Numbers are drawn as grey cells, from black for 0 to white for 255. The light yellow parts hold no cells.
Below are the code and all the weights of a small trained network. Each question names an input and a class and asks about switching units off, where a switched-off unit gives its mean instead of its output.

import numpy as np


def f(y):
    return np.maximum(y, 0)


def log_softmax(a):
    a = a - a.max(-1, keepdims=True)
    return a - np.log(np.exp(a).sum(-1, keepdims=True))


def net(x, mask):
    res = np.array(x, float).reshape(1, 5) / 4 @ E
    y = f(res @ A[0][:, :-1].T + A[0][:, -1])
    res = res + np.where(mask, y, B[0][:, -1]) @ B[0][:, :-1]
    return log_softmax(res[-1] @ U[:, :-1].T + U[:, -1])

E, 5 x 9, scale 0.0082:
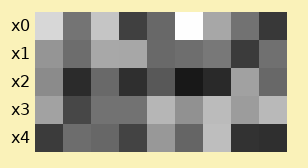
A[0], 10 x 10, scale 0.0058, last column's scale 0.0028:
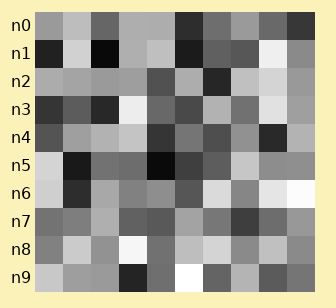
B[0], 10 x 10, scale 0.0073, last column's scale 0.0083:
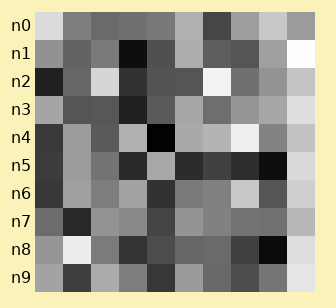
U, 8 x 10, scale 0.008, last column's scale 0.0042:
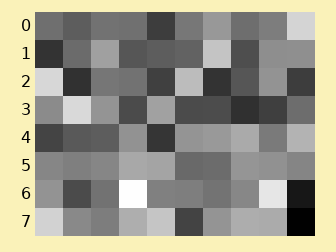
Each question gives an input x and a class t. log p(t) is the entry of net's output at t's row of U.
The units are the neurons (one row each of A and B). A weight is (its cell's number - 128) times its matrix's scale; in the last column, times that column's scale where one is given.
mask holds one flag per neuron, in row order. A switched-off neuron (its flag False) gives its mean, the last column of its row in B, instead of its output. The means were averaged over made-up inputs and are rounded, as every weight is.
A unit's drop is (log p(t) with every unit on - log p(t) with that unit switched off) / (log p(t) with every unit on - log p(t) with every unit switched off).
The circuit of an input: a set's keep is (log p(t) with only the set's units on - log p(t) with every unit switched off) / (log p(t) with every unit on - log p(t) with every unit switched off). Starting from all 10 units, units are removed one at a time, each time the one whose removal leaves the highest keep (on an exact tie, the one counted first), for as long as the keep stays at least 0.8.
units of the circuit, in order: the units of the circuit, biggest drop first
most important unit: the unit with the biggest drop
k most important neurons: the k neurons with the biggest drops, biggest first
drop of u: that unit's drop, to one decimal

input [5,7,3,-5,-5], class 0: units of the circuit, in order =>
[n4, n2]
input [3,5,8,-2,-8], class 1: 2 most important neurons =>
[n2, n8]
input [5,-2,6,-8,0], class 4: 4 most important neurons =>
[n4, n8, n1, n7]
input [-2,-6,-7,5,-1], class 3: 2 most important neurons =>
[n8, n4]
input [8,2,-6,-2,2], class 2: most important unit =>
n9
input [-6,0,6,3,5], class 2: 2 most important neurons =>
[n1, n3]
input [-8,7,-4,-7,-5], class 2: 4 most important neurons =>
[n1, n0, n3, n6]
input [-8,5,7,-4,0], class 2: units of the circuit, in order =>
[n1, n0]
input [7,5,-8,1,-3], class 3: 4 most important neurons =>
[n8, n3, n1, n4]
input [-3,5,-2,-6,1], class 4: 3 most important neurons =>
[n4, n5, n9]
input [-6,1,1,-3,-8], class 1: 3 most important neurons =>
[n2, n5, n9]
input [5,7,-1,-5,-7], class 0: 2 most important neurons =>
[n2, n4]
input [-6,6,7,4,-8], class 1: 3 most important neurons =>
[n2, n5, n8]
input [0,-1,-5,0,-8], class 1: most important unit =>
n2
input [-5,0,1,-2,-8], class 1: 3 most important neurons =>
[n2, n5, n9]
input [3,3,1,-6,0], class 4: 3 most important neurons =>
[n4, n1, n8]
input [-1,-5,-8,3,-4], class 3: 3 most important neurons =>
[n8, n4, n7]
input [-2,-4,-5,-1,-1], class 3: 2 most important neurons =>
[n8, n4]
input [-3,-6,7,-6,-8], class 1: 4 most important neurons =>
[n2, n5, n8, n4]
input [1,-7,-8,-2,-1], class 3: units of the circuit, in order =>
[n8]
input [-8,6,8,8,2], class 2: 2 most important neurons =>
[n3, n1]
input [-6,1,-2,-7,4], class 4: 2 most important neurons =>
[n4, n9]
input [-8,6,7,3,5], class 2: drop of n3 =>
0.4
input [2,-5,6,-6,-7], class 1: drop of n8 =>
0.1
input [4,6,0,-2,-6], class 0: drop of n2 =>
0.2
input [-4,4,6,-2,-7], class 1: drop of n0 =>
-0.1
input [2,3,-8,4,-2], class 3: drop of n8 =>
1.1
